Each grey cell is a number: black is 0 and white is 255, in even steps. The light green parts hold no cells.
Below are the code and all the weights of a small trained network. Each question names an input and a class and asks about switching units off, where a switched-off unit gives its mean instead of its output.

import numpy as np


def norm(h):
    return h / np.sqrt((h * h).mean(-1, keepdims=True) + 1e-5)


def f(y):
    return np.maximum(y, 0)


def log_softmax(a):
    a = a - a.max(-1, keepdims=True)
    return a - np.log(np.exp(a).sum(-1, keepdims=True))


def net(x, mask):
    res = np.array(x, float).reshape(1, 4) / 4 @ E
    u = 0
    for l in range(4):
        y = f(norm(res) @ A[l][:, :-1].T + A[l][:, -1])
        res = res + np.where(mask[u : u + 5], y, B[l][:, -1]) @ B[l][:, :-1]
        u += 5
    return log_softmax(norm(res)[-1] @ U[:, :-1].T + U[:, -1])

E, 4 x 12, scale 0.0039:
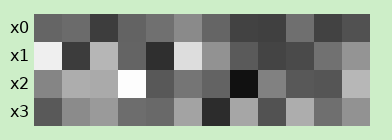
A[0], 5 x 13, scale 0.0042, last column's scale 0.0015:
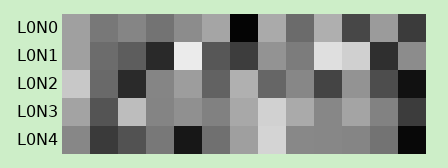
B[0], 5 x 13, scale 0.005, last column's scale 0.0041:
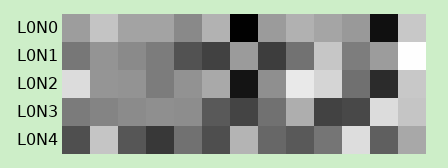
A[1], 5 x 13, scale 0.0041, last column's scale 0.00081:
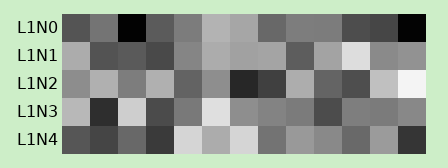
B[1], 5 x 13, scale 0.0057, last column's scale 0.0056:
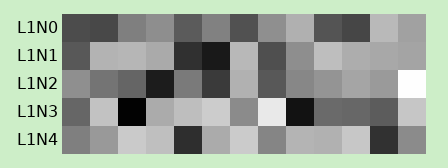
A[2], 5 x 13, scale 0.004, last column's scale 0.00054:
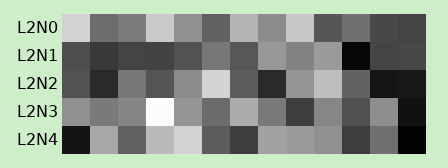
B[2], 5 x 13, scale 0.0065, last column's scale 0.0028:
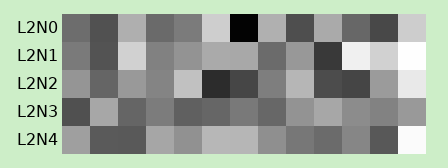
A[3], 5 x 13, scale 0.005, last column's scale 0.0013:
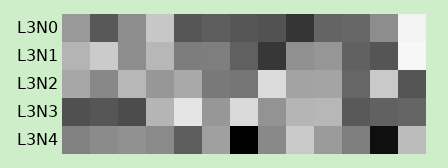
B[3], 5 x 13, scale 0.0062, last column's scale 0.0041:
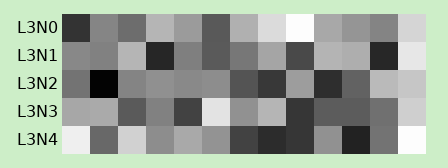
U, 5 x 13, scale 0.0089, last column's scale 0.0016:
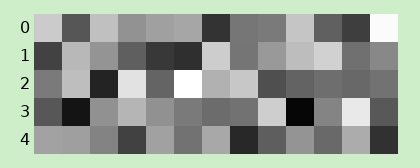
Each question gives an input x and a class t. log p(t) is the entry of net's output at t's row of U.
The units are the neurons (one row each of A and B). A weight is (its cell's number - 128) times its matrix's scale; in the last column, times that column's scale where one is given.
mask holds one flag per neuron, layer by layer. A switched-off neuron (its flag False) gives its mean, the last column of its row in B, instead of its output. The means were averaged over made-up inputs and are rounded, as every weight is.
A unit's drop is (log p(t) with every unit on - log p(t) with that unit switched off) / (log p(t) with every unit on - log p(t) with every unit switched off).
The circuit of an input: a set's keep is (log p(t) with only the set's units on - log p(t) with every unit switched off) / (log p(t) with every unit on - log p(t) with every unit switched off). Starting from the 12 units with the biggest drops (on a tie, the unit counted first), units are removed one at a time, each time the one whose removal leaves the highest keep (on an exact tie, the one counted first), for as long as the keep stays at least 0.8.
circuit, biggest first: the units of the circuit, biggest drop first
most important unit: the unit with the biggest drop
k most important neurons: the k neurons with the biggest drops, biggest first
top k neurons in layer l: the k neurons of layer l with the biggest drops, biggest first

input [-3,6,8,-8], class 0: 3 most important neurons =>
[L2N0, L0N1, L0N2]
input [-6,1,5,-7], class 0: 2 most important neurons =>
[L2N0, L2N1]
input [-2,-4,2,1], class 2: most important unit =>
L3N3
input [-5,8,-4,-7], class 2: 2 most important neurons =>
[L1N3, L0N0]
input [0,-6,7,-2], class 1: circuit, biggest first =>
[L3N4, L3N1]
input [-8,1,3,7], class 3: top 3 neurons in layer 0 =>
[L0N2, L0N3, L0N1]
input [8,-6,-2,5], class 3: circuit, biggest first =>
[L2N1, L1N0]
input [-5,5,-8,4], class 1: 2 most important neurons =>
[L0N4, L1N1]
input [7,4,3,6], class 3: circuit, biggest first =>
[L2N1, L3N0]
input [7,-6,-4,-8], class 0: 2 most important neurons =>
[L0N2, L1N3]
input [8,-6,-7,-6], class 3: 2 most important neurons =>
[L1N0, L2N1]
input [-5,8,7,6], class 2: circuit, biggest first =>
[L1N3, L3N4]
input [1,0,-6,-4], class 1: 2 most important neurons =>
[L0N1, L0N4]
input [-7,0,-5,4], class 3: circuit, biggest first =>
[L3N2]
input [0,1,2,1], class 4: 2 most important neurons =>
[L1N2, L3N0]
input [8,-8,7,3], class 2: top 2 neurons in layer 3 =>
[L3N3, L3N2]
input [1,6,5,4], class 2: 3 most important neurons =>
[L1N3, L0N1, L0N2]
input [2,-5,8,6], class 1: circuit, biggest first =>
[L1N2, L3N4]
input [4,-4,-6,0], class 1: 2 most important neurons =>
[L0N1, L1N3]
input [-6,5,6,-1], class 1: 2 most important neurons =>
[L2N3, L2N1]
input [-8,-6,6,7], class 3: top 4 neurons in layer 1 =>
[L1N3, L1N2, L1N4, L1N1]
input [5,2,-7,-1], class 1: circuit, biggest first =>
[L1N1]
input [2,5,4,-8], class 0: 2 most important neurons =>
[L0N2, L2N0]
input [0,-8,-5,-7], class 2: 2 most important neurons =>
[L3N3, L1N2]
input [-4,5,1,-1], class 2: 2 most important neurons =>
[L1N3, L0N1]
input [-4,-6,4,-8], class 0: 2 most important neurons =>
[L2N0, L1N3]
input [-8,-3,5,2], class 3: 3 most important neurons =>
[L3N2, L0N1, L1N1]
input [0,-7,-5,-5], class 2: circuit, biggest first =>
[L3N3]
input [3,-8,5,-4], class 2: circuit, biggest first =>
[L3N3, L2N4]
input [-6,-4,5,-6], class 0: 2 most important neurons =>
[L2N0, L2N1]
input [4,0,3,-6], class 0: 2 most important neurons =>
[L0N2, L2N0]
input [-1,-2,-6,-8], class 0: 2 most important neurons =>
[L0N2, L1N2]
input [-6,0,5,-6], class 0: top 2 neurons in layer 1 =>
[L1N1, L1N0]
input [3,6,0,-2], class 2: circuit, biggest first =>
[L1N3]
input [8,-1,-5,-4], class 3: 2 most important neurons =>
[L2N1, L1N0]
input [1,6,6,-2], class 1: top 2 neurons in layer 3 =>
[L3N0, L3N3]
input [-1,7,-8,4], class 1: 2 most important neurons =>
[L1N1, L0N4]
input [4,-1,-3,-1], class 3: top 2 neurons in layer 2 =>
[L2N1, L2N2]
